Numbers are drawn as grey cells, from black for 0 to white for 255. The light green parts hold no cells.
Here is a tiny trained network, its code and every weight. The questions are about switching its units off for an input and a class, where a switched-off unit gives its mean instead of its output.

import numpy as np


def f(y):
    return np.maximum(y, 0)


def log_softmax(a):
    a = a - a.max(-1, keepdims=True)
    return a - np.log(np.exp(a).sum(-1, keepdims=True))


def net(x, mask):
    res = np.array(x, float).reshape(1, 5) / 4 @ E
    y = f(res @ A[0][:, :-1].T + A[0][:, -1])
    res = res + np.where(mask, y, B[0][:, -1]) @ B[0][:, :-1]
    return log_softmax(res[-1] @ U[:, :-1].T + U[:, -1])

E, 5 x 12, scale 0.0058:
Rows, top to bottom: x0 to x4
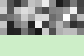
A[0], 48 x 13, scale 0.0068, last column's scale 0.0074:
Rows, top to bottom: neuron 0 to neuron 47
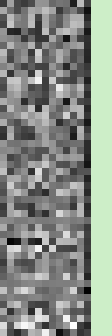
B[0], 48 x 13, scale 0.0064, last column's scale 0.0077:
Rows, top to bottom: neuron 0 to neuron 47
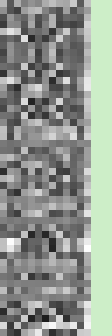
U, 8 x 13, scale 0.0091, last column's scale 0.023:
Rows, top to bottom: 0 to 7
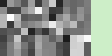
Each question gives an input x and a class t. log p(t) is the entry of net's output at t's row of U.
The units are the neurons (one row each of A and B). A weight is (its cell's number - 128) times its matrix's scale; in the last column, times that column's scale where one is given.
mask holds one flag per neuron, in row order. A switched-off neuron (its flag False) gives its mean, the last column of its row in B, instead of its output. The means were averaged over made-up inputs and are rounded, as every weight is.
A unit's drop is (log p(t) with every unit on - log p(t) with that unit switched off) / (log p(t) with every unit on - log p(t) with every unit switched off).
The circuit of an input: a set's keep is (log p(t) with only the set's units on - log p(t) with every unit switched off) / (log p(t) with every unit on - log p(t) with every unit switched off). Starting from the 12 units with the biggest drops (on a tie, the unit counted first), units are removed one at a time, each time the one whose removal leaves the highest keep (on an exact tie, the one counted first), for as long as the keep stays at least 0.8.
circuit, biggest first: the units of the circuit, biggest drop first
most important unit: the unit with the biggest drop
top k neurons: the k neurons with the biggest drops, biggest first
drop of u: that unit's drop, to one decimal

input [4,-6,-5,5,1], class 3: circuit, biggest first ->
[neuron 19; neuron 0]
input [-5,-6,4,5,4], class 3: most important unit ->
neuron 19
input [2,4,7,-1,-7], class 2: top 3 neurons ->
[neuron 35; neuron 11; neuron 25]
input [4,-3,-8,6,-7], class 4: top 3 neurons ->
[neuron 5; neuron 14; neuron 9]
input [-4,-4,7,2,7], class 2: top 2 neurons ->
[neuron 34; neuron 4]
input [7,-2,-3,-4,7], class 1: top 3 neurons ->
[neuron 47; neuron 35; neuron 17]
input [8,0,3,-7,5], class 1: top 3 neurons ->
[neuron 47; neuron 17; neuron 1]
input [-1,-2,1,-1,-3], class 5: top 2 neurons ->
[neuron 34; neuron 4]
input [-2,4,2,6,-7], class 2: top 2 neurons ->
[neuron 35; neuron 11]
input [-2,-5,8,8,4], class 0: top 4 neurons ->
[neuron 24; neuron 44; neuron 10; neuron 7]
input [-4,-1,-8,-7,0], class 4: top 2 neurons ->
[neuron 14; neuron 5]
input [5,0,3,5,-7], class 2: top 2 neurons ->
[neuron 35; neuron 11]
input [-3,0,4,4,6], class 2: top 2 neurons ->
[neuron 34; neuron 4]
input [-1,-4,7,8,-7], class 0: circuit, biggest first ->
[neuron 24]
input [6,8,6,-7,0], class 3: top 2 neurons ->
[neuron 46; neuron 41]
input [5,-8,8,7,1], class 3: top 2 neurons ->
[neuron 19; neuron 0]
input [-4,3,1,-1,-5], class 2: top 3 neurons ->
[neuron 35; neuron 11; neuron 47]
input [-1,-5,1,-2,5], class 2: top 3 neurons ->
[neuron 34; neuron 46; neuron 4]
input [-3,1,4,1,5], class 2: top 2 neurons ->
[neuron 34; neuron 4]
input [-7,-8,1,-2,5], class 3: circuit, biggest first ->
[neuron 19]
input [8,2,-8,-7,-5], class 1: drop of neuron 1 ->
0.3
